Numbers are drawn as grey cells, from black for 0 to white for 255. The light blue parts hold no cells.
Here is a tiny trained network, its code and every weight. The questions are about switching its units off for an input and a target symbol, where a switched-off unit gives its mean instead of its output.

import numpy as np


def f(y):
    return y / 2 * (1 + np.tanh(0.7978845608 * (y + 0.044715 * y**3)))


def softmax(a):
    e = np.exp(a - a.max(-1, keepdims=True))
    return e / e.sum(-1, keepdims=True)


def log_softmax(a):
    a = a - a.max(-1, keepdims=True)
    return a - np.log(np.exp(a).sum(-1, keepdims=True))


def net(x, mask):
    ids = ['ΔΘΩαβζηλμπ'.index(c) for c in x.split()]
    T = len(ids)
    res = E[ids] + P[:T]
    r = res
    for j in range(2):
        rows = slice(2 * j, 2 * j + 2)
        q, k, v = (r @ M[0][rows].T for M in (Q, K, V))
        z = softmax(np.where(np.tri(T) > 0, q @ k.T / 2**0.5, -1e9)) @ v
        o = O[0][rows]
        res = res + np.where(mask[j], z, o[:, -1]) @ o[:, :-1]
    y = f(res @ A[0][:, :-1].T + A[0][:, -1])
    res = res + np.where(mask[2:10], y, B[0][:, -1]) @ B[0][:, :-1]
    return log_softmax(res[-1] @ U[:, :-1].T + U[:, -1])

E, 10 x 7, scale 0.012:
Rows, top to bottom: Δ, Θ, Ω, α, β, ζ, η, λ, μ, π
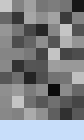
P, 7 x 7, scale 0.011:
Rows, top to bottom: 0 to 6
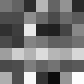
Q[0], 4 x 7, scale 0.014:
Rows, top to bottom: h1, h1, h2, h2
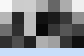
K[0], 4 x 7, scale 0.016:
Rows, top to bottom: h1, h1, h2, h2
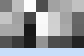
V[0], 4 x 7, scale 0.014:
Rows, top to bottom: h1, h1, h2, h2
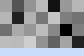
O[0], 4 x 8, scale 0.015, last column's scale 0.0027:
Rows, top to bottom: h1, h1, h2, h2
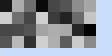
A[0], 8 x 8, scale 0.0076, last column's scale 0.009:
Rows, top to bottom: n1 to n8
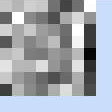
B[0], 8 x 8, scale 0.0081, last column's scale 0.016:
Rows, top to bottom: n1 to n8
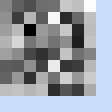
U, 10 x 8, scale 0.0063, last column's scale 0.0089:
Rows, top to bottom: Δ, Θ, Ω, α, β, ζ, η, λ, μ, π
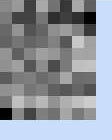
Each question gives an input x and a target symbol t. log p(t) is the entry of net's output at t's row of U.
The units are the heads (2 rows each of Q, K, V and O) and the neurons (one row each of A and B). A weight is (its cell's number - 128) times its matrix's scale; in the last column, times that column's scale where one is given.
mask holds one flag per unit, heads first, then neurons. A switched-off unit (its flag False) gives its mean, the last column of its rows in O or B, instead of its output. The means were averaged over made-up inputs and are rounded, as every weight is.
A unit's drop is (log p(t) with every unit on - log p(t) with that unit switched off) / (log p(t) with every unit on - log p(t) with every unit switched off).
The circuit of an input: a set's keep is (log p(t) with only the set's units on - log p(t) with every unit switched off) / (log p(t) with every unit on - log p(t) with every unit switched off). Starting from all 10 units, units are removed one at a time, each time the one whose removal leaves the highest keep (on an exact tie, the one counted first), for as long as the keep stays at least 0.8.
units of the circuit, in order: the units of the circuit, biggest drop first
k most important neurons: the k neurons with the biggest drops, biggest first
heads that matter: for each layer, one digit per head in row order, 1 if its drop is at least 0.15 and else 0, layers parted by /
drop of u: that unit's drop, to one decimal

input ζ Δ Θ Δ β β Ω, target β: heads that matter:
11
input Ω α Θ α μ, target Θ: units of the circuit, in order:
(h2; h1)
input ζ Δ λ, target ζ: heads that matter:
11
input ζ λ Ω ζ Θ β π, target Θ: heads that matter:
11
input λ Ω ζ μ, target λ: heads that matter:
11
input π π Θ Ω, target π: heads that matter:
01
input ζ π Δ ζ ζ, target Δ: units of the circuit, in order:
(h2; h1)
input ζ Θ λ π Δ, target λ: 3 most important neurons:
(n8; n2; n4)
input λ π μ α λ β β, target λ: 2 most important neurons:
(n8; n4)
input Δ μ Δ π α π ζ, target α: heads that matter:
10
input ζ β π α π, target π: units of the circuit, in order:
(h2)
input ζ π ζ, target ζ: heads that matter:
11
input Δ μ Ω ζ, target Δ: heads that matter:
01
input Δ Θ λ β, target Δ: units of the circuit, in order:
(h2)
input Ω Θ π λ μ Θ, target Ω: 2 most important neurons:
(n3; n6)
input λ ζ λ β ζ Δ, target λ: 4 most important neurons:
(n8; n4; n2; n1)
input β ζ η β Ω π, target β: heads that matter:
10
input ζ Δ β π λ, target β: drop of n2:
-0.1
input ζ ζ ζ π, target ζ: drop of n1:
0.2
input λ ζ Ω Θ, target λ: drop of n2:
0.2
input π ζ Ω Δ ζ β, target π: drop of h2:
0.8
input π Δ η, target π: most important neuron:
(n2)
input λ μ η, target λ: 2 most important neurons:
(n8; n4)
